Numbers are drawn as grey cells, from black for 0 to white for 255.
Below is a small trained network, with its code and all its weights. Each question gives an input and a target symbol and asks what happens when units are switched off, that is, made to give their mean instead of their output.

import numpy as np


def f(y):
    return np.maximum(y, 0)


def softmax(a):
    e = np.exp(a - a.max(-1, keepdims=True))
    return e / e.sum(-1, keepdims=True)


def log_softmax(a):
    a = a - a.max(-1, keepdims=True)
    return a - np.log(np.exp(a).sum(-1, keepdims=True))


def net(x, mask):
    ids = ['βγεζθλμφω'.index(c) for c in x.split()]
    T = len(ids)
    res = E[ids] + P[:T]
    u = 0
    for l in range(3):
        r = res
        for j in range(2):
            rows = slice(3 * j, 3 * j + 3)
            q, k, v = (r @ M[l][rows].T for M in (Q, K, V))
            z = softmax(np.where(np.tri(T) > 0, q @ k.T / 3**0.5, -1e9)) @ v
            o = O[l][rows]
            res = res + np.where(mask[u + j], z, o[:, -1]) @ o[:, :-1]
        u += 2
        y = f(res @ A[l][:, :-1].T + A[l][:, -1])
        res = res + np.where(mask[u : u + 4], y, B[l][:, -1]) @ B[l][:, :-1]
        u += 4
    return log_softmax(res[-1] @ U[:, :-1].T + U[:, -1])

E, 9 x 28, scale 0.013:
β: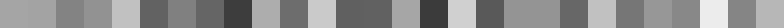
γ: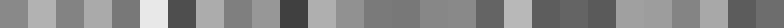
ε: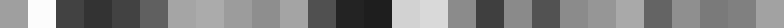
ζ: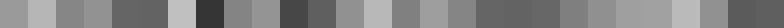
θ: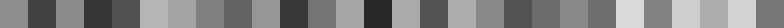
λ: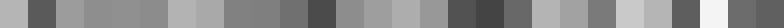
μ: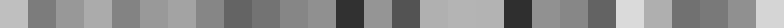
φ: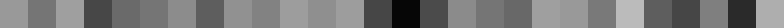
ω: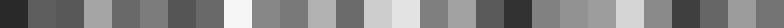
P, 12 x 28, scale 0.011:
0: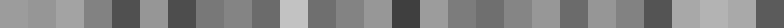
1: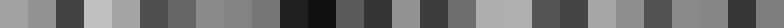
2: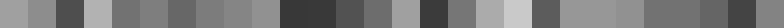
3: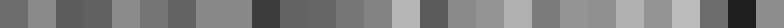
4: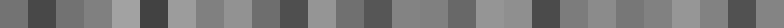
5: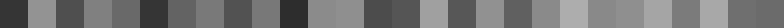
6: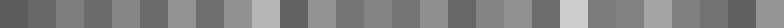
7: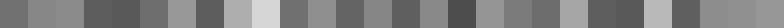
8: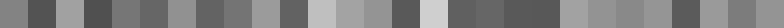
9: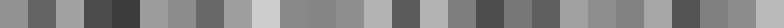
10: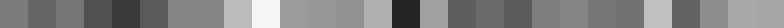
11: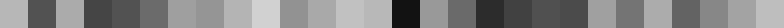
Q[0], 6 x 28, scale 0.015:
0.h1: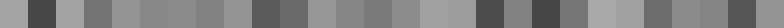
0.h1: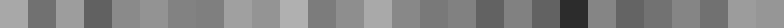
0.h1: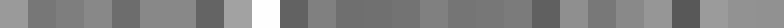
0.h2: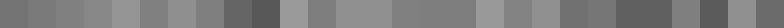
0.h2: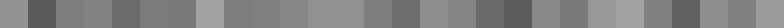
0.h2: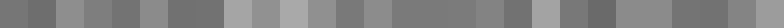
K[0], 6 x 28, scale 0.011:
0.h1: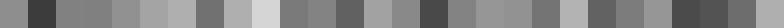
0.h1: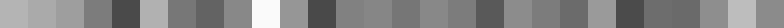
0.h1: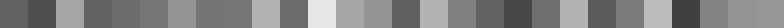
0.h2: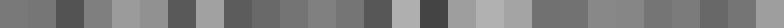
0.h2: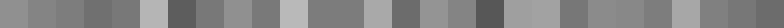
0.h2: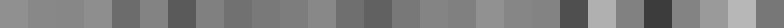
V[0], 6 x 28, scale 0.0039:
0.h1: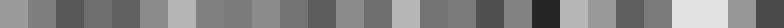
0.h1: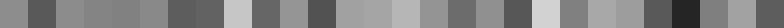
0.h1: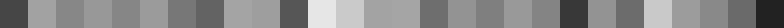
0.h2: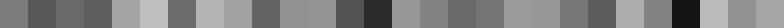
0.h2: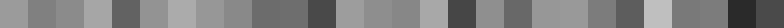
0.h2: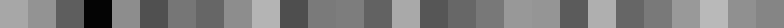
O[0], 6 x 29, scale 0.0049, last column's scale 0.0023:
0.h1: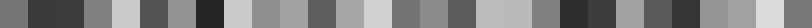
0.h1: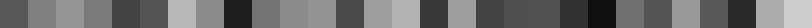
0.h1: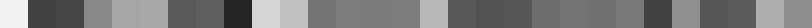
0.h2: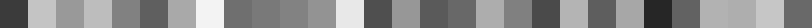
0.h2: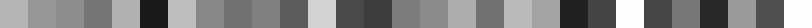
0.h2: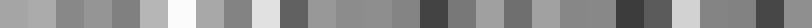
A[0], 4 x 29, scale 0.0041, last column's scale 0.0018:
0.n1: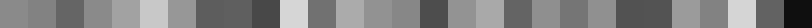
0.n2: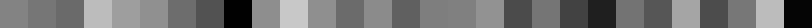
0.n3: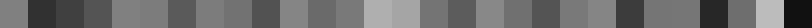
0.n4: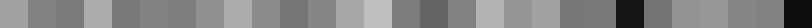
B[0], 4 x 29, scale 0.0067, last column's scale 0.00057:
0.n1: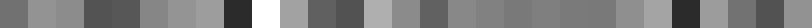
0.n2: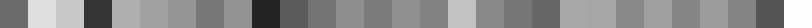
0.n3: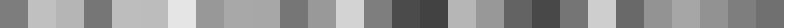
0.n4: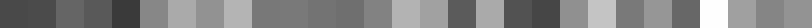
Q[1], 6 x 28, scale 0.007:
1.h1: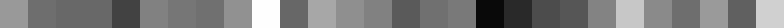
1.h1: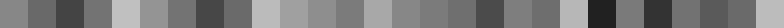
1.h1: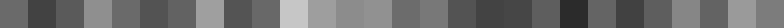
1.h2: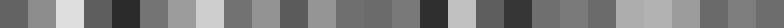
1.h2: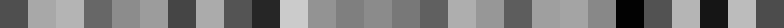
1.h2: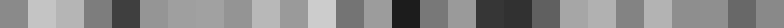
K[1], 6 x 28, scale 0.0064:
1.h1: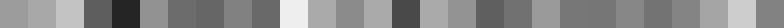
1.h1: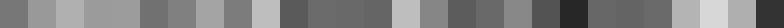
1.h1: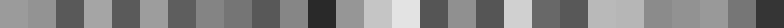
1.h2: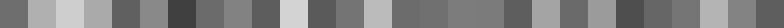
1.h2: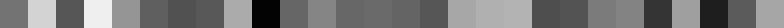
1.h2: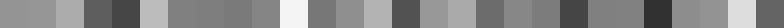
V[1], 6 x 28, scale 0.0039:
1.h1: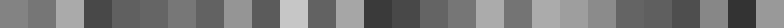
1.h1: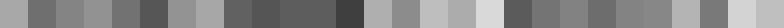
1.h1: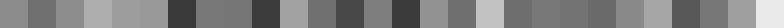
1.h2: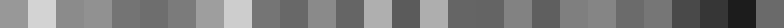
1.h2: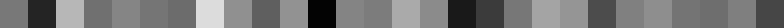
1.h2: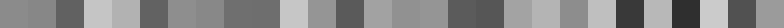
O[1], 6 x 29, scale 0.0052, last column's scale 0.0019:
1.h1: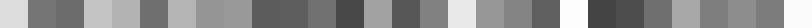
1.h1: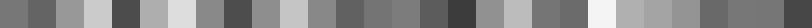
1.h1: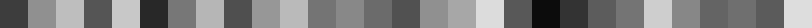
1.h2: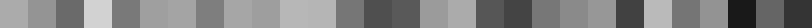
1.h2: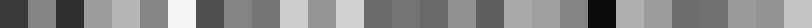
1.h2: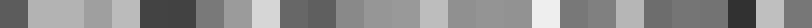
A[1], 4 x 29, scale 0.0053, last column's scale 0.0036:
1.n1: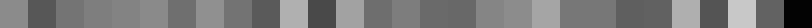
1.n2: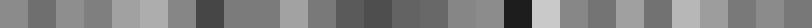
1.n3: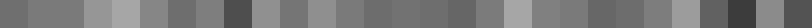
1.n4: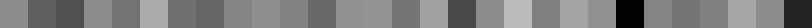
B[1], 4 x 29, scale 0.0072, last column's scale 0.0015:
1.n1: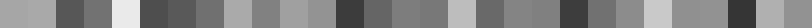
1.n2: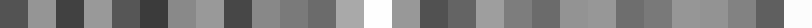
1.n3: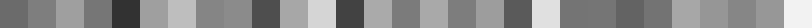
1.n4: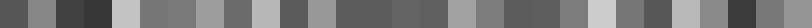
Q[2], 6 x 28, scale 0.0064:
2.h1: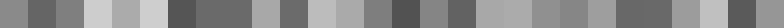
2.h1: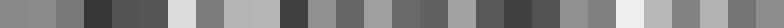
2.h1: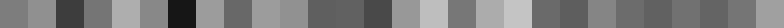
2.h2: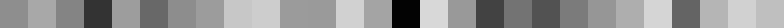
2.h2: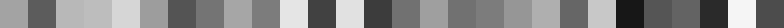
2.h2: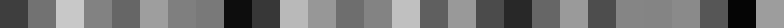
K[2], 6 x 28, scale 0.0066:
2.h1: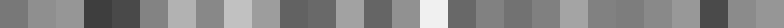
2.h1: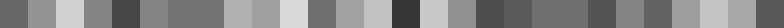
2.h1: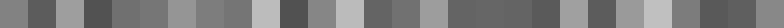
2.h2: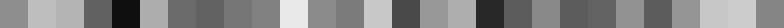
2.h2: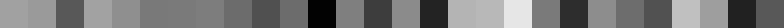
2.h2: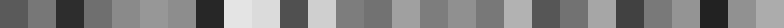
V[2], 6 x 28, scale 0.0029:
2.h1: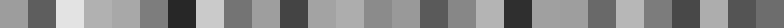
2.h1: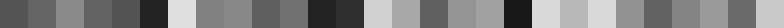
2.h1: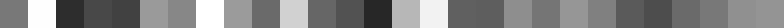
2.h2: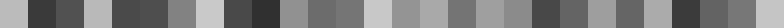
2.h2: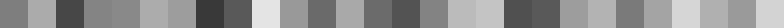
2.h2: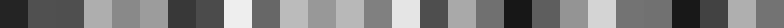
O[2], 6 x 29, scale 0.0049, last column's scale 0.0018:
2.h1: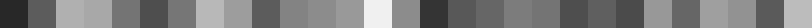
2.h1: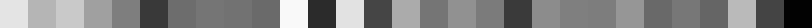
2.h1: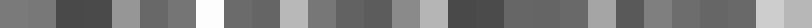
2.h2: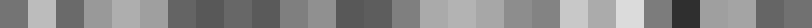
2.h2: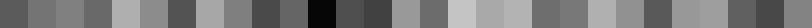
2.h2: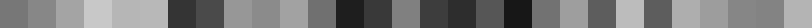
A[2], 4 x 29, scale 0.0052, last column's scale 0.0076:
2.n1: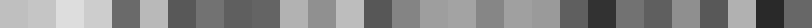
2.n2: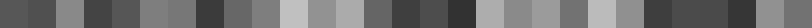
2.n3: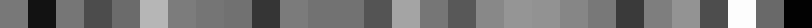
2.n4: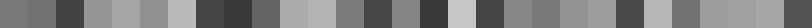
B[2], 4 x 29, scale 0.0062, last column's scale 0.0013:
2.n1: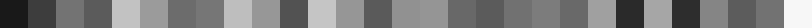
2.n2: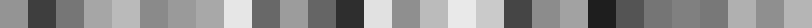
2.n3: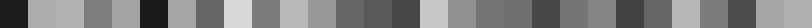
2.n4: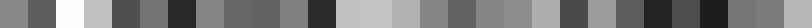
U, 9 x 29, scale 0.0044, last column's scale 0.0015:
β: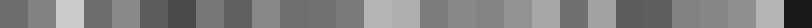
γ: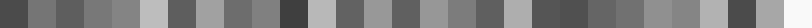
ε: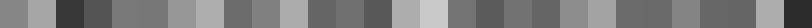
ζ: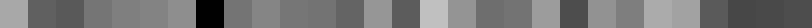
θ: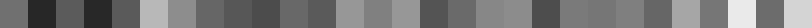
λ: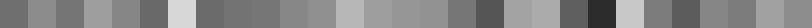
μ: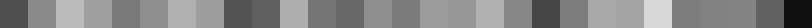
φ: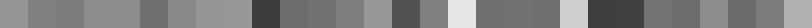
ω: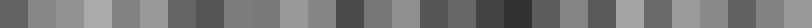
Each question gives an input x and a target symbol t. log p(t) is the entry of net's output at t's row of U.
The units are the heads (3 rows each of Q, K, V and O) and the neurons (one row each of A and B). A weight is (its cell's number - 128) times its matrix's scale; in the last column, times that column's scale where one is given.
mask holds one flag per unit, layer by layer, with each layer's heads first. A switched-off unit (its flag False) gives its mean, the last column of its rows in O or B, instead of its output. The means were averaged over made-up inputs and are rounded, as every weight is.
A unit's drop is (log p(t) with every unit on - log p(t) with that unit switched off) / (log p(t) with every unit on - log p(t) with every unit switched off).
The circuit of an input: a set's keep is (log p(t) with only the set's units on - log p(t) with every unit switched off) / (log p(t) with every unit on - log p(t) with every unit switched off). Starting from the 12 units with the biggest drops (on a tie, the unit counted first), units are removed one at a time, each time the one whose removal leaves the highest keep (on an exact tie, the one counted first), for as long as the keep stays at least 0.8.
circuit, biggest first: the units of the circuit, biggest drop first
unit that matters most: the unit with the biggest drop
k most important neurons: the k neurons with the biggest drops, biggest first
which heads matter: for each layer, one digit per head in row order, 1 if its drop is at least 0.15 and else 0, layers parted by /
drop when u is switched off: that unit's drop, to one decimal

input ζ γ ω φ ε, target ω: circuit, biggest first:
2.h2, 0.h1
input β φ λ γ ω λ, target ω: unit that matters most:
0.h1
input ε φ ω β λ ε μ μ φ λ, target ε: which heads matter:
00 / 00 / 10
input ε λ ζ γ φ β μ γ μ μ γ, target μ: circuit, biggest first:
0.h1, 1.h1
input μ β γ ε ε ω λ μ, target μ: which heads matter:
00 / 10 / 00
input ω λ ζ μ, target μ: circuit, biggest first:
1.h1, 0.h1
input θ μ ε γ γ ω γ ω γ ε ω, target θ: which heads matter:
00 / 01 / 00
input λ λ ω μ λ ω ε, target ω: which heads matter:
10 / 00 / 01
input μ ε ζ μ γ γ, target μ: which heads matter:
00 / 10 / 00
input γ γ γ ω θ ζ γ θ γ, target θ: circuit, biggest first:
1.h2, 0.h1
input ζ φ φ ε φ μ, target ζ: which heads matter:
01 / 00 / 10
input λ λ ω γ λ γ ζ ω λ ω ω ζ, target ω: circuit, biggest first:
0.h1, 2.h2
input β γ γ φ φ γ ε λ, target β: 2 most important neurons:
0.n1, 0.n4
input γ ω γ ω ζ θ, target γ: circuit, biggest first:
2.h1
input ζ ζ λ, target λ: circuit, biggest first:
1.h2, 0.h1
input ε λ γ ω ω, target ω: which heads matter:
00 / 00 / 01
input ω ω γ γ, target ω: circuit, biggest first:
2.h2, 0.h2
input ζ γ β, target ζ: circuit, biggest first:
0.h2, 2.h1
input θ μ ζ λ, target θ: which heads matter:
01 / 01 / 00
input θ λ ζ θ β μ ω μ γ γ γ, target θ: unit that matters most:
1.h2
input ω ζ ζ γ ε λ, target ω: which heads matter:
01 / 00 / 01
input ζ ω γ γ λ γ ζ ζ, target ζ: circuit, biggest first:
0.h2, 2.h1
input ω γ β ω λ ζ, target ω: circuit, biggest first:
2.h2, 1.h1
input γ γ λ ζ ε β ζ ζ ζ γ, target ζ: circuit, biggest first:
0.h2, 0.h1, 2.h1
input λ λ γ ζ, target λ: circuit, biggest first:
1.h2, 2.h2
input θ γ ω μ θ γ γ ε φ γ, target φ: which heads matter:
10 / 10 / 00
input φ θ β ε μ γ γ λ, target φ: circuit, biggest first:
1.h1
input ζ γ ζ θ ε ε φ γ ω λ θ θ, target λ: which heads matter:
10 / 01 / 00
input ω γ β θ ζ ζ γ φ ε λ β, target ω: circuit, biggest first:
2.h2, 0.h2
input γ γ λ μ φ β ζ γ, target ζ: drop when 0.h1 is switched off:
0.6
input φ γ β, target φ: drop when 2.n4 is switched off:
-0.1
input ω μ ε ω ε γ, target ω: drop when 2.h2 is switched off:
0.7
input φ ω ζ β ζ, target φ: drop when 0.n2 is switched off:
0.0
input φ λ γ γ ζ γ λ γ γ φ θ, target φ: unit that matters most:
1.h1
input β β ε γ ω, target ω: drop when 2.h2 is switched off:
0.8
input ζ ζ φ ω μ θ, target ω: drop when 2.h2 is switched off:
0.9
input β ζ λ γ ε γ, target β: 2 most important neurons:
0.n1, 0.n4
